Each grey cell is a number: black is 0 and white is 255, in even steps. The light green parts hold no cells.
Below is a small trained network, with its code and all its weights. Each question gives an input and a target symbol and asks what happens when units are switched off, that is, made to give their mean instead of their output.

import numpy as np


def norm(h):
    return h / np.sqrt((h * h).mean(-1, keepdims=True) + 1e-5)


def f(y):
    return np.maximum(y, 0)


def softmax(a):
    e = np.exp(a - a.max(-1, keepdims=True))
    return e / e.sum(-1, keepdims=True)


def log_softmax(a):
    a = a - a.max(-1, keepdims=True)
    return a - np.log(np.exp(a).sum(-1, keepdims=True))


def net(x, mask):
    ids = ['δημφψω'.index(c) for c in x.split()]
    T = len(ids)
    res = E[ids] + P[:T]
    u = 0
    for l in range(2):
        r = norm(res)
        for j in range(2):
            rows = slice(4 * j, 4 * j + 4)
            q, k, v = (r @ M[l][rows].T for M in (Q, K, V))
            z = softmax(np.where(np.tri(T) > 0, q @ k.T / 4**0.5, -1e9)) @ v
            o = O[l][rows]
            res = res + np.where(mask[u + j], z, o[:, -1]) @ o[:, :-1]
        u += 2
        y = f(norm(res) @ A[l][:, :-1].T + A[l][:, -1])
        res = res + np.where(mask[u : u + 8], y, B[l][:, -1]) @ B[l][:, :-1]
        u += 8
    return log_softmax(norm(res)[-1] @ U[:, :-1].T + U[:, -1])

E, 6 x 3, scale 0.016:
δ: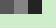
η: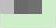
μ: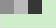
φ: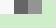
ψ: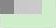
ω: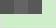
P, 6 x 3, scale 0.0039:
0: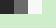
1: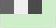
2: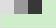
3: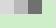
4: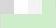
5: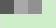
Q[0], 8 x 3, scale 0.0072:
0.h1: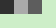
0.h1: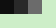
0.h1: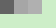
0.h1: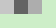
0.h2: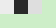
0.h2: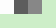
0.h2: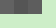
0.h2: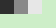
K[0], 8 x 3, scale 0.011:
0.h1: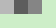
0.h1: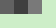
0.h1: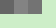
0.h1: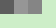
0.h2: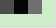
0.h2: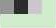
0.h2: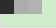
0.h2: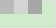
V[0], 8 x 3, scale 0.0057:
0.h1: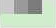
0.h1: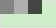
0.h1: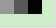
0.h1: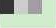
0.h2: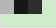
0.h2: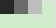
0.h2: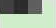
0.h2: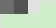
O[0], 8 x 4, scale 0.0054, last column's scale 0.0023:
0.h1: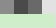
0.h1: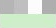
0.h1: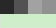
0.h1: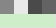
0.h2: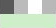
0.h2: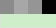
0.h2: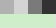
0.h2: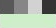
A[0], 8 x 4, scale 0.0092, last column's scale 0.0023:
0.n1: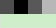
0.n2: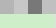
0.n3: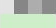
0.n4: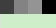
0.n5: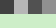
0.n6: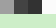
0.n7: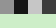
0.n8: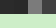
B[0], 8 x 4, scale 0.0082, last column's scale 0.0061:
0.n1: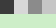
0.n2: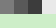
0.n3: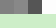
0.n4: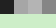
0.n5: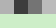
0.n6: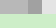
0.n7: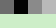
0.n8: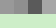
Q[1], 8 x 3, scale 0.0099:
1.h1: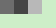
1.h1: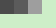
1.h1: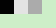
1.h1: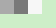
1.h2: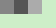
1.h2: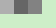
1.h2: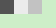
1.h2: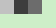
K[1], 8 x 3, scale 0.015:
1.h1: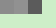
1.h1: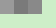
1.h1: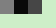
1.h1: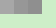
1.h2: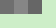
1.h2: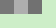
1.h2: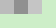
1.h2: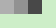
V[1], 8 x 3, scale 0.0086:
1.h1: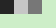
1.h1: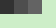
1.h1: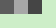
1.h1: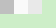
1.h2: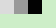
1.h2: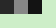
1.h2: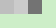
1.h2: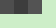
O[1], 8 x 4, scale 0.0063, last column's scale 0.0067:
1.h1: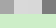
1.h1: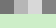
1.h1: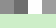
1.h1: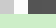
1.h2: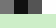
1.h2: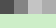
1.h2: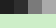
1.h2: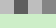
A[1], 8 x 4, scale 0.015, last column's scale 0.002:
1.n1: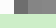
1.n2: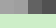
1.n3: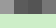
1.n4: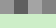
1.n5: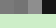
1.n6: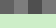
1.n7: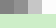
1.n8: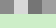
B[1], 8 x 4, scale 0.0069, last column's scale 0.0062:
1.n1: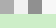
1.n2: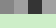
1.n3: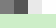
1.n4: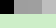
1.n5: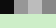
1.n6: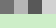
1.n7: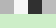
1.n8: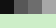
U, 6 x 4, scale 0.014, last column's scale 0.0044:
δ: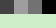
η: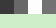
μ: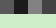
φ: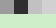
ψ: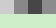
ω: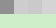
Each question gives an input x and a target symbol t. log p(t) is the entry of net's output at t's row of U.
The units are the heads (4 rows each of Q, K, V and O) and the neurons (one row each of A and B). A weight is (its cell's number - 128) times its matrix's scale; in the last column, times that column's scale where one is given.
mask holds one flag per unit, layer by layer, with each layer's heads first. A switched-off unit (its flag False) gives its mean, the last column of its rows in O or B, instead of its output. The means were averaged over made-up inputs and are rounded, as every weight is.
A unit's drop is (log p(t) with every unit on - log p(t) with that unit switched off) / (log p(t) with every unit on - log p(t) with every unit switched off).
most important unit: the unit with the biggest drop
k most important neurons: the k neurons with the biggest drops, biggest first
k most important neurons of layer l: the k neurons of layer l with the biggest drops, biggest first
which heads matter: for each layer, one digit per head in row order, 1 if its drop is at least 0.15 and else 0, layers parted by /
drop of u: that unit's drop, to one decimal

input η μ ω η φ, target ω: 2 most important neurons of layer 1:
(1.n1, 1.n7)
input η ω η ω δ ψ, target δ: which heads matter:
00 / 11
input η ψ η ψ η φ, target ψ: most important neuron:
(0.n1)
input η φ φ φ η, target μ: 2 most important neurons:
(0.n7, 0.n3)
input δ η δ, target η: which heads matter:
11 / 10
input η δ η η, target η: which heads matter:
10 / 00
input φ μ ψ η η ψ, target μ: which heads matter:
00 / 10
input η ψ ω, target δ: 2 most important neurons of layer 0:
(0.n1, 0.n7)
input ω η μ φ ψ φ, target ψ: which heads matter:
00 / 10
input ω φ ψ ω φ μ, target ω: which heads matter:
10 / 10
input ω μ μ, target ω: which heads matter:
00 / 10
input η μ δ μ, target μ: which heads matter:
00 / 01
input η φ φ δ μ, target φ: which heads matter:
10 / 00
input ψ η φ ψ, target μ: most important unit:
1.h2
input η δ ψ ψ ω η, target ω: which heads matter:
00 / 10
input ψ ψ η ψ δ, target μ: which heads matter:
11 / 01
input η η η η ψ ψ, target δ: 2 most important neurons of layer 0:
(0.n7, 0.n2)
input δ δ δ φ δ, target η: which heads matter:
10 / 10
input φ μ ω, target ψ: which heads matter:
00 / 11
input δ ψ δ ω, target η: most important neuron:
(0.n5)
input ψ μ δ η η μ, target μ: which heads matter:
11 / 01
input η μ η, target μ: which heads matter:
00 / 01
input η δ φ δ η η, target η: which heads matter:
10 / 00
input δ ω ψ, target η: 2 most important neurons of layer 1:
(1.n1, 1.n6)
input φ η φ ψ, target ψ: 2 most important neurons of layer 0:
(0.n2, 0.n1)
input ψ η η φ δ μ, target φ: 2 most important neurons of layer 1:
(1.n3, 1.n7)
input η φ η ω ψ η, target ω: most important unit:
1.n1
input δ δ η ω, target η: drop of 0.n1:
-0.1
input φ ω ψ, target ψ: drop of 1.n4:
0.1
